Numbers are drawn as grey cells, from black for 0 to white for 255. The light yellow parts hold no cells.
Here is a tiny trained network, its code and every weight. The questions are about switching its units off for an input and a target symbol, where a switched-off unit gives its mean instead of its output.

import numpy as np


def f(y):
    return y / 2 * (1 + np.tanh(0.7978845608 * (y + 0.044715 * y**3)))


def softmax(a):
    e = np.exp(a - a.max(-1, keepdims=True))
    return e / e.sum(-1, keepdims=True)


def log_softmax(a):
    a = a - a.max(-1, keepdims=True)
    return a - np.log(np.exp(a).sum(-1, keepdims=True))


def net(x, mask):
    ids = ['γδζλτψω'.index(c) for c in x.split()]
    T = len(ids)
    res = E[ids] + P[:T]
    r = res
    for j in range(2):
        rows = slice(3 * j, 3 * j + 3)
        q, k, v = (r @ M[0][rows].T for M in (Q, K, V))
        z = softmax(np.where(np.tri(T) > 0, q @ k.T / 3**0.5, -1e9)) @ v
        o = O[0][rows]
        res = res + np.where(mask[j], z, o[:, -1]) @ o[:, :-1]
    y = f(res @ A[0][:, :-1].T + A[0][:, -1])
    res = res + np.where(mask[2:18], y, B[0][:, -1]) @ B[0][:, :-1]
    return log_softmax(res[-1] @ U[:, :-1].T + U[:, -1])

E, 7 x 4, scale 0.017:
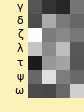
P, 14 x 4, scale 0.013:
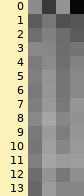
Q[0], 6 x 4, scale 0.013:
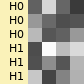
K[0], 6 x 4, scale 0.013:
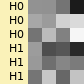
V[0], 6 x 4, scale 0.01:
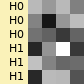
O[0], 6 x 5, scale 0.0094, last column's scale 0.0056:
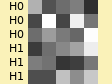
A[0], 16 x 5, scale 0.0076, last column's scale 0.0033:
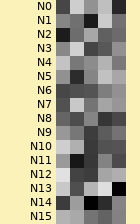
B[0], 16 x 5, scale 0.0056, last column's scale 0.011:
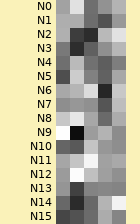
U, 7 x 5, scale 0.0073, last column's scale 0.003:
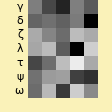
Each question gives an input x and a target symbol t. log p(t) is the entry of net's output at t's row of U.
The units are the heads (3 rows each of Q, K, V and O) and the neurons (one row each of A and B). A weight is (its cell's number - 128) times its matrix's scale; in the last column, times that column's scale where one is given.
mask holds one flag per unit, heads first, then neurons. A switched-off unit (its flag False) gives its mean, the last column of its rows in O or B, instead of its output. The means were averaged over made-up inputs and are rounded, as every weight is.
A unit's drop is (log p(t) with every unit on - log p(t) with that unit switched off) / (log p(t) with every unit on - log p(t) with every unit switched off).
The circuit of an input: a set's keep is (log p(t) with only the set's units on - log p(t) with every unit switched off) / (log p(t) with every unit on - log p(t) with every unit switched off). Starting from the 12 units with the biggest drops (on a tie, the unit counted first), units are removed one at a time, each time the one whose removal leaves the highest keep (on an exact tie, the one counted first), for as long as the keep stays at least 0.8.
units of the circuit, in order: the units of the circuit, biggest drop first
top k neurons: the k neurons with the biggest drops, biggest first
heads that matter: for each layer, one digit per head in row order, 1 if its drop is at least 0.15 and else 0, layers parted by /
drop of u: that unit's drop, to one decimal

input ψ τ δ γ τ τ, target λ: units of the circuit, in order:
H0; N8
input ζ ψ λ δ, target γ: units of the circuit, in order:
H1; N14; N3
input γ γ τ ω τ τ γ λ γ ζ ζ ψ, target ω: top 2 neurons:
N0; N6
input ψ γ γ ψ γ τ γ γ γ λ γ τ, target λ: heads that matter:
11
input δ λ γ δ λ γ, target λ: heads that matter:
10
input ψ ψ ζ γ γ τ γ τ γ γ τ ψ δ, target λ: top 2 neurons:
N8; N2
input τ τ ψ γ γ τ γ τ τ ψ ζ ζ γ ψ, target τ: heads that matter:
01
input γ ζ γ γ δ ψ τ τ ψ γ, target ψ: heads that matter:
10
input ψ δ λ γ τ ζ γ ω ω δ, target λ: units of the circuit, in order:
H0; H1
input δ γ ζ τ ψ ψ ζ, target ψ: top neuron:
N2
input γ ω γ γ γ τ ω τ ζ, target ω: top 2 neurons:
N6; N0
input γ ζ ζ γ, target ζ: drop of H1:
0.7
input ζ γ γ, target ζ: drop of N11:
0.3
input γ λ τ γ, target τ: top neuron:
N11
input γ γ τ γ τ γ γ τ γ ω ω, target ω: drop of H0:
0.5
